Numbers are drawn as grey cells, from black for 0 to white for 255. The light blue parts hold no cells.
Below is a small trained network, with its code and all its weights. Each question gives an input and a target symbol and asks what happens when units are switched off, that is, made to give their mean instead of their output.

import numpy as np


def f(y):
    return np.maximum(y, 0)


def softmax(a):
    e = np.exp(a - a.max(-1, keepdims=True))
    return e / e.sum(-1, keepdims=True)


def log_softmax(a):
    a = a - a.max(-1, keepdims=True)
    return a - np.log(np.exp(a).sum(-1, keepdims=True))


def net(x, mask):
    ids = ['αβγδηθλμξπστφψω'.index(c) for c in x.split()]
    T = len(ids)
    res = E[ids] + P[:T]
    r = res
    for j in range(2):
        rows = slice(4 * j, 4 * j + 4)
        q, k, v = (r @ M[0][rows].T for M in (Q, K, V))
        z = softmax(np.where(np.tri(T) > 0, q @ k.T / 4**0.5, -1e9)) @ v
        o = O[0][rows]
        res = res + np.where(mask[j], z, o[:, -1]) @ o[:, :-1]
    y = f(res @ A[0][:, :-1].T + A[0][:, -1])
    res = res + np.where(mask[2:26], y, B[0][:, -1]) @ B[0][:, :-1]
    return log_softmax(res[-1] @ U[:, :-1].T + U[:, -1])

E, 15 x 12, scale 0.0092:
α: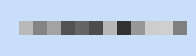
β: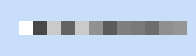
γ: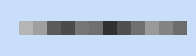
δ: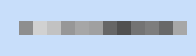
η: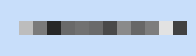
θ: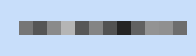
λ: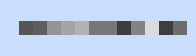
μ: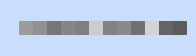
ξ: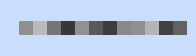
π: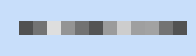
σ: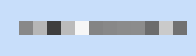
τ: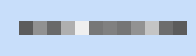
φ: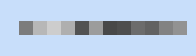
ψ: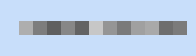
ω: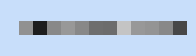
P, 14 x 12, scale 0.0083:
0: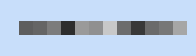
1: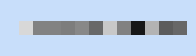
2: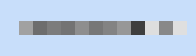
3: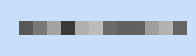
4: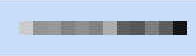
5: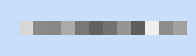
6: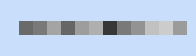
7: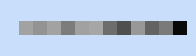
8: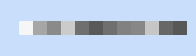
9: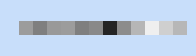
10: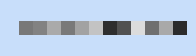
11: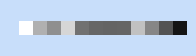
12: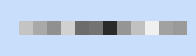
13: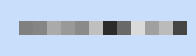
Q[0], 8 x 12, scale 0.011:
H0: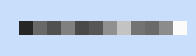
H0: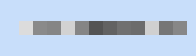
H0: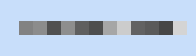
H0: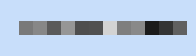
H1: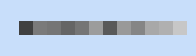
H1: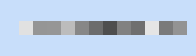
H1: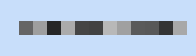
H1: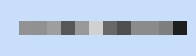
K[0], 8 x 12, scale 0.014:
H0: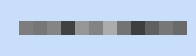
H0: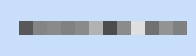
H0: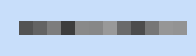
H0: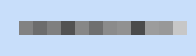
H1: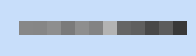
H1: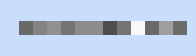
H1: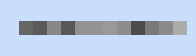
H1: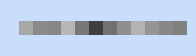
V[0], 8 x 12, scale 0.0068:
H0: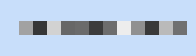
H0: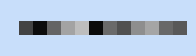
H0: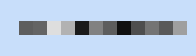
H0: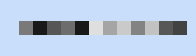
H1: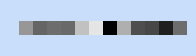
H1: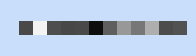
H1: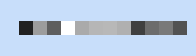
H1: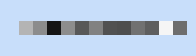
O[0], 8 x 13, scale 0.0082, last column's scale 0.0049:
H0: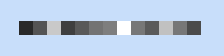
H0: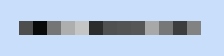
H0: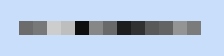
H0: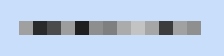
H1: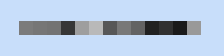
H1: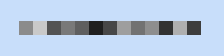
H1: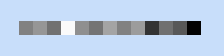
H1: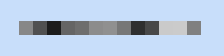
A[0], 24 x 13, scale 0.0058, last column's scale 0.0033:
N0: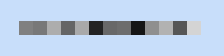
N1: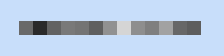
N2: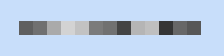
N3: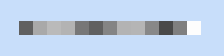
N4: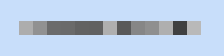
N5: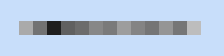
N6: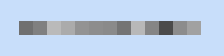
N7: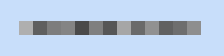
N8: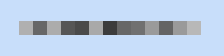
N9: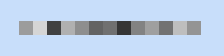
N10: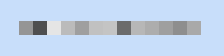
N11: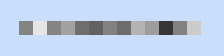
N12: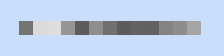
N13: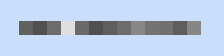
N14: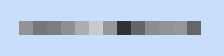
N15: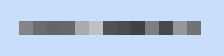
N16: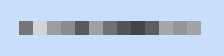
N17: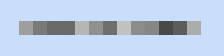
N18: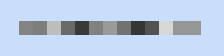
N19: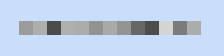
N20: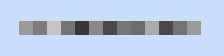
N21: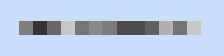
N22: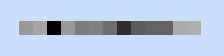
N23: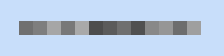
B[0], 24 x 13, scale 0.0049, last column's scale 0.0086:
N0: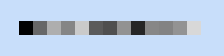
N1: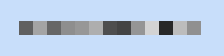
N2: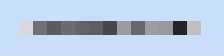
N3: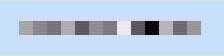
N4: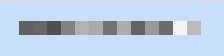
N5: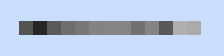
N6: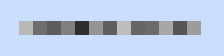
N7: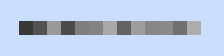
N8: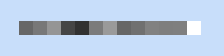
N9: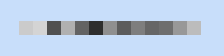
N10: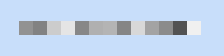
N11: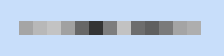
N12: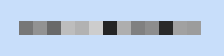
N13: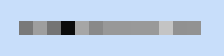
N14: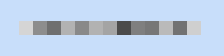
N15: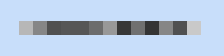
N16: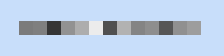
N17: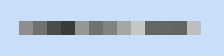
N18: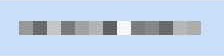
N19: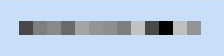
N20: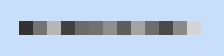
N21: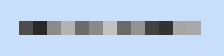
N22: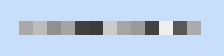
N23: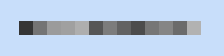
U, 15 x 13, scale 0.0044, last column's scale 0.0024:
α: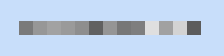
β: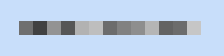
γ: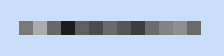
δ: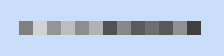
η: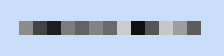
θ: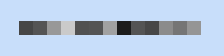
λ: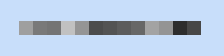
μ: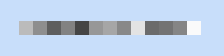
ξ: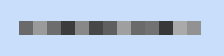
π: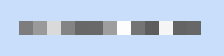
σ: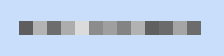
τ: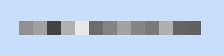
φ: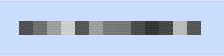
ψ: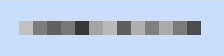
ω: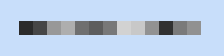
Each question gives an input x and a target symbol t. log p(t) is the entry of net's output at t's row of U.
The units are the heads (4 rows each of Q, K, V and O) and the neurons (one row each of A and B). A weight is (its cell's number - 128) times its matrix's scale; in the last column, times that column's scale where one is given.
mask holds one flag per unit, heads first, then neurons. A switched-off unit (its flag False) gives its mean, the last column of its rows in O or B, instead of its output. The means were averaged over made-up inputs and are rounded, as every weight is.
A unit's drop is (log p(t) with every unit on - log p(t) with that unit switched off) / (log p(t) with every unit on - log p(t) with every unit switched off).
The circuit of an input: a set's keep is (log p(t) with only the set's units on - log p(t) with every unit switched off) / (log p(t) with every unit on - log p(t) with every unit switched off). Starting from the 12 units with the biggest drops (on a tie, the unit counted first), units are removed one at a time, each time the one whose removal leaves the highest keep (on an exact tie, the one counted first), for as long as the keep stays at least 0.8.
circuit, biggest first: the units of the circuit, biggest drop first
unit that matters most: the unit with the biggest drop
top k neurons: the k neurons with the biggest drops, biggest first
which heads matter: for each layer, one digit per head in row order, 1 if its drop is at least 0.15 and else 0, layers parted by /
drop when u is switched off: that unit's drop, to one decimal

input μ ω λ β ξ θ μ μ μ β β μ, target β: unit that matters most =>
H1
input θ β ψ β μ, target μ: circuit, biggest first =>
(H0; N0)
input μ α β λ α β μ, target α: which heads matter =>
01
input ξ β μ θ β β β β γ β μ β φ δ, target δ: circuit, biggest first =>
(H0; N12)
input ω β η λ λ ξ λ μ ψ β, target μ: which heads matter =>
10
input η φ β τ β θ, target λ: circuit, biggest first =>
(H0; N2; H1)
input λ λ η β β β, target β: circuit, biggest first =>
(H1; N9)
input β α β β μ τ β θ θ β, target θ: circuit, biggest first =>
(H0; N21; H1)
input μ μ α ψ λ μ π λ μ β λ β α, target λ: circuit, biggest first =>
(H0; N2)
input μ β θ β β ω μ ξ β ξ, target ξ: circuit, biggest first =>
(H1; N10)
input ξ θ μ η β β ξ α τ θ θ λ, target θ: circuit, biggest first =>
(H0; N21)
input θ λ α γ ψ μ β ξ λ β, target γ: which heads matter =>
01
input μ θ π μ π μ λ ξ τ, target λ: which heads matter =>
10
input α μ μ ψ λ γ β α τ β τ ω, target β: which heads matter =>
11
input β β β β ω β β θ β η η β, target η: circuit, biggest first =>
(H1)
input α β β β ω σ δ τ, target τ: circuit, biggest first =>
(H0; H1)
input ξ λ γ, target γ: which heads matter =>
01
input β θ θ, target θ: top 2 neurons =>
(N21; N15)
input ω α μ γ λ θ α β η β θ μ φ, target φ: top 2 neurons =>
(N21; N12)
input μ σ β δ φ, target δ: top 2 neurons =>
(N12; N16)
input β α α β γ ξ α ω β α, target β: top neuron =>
(N1)
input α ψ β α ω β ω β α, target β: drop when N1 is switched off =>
0.1
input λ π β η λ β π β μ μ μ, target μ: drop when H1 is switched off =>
0.1
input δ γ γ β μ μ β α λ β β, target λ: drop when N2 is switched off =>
0.3
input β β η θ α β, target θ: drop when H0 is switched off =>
0.7
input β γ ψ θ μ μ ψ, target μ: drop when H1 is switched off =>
0.1
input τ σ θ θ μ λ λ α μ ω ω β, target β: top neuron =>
(N1)
